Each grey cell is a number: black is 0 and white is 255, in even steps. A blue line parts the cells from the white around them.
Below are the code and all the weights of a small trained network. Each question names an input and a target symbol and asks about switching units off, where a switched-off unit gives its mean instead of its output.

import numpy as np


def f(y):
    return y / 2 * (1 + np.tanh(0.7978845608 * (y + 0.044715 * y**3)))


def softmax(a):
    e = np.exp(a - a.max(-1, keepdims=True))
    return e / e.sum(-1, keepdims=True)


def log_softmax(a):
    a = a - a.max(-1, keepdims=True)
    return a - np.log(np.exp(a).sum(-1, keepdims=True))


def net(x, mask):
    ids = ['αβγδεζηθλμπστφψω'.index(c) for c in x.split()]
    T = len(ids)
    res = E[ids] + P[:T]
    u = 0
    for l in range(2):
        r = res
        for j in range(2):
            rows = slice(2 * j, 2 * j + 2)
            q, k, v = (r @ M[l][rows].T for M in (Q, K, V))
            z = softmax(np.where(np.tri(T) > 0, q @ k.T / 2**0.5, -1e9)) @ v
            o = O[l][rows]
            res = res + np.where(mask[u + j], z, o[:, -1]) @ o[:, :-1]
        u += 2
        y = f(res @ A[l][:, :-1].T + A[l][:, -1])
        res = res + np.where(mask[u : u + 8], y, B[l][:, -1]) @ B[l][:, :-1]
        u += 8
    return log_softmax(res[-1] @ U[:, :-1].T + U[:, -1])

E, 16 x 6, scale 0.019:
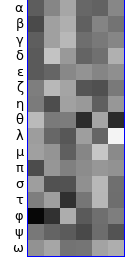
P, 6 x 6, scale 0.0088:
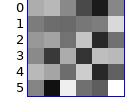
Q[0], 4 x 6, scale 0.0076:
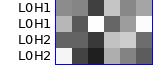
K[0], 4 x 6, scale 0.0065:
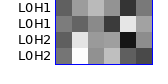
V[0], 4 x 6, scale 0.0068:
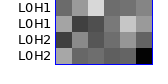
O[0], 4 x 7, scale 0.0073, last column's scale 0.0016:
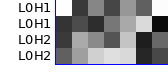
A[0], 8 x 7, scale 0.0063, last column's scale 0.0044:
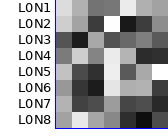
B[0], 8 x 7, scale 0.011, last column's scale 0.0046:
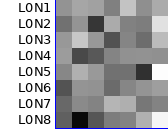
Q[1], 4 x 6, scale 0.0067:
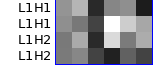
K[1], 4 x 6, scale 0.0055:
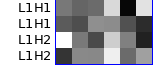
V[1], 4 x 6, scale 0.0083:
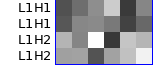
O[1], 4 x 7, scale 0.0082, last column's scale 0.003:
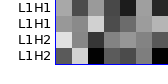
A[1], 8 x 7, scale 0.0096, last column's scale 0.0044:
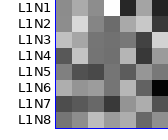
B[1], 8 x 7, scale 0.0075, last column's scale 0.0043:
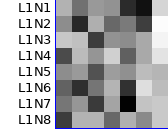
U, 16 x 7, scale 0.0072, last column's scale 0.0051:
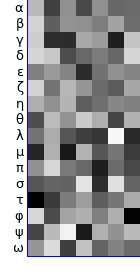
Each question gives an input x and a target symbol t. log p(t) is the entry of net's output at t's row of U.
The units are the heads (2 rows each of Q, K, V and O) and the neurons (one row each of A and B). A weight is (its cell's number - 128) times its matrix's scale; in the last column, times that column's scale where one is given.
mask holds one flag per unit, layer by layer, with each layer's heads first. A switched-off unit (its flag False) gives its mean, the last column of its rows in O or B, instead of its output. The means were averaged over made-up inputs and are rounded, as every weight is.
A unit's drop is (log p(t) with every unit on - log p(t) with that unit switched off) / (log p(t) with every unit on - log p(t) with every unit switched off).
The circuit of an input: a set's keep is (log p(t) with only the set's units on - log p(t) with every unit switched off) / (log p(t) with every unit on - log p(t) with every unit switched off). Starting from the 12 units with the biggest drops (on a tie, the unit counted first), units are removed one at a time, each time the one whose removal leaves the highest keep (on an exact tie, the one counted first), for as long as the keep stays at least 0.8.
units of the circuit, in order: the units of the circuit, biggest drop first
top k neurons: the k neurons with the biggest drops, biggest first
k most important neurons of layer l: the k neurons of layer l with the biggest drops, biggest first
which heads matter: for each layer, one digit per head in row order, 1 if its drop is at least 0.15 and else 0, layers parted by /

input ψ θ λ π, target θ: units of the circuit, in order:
[L1H1; L0N1]
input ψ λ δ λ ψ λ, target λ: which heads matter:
11 / 01
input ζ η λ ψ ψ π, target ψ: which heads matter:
00 / 00
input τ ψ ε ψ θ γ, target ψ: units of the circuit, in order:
[L0H2; L1N8]
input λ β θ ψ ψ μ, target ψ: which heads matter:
10 / 00
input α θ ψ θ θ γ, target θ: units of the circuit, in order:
[L1H1; L0H2]
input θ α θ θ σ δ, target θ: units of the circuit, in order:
[L1H1; L0H2]
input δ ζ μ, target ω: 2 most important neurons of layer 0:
[L0N2; L0N1]
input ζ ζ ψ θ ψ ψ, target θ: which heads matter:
00 / 10
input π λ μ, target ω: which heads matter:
00 / 01
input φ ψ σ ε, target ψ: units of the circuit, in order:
[L1N8; L0N8; L0H2]
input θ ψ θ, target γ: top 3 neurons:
[L0N4; L0N8; L0N5]
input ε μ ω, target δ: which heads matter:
00 / 01
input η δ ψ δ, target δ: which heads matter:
10 / 01
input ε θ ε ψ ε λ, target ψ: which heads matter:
10 / 00
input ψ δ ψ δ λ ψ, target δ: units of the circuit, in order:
[L1H2; L1N3; L0N3; L0N8]
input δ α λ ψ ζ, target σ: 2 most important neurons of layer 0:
[L0N8; L0N2]
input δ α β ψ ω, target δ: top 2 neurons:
[L1N3; L0N1]
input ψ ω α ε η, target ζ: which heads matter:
00 / 11
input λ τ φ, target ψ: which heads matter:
00 / 01
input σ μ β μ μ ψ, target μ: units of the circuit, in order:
[L1H1; L0H1; L0N1; L1H2]
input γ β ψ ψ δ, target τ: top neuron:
[L0N8]
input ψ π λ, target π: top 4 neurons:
[L0N5; L1N1; L0N8; L0N2]
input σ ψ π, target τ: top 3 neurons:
[L1N3; L0N3; L0N1]
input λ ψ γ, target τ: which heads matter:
01 / 01
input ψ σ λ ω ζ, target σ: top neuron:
[L0N8]
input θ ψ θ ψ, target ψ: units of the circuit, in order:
[L1N8; L0H2]
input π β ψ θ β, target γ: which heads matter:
01 / 01
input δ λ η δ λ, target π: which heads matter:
00 / 01
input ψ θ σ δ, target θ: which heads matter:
01 / 11
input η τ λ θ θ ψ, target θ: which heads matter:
01 / 10
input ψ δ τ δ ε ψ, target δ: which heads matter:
00 / 01
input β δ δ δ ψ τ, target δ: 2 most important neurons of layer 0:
[L0N5; L0N2]
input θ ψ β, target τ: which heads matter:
01 / 00
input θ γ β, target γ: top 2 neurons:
[L0N4; L0N8]
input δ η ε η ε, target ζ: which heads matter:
00 / 11
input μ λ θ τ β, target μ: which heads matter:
00 / 11
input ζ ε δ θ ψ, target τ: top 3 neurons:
[L0N2; L0N8; L0N7]
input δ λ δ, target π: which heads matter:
01 / 00
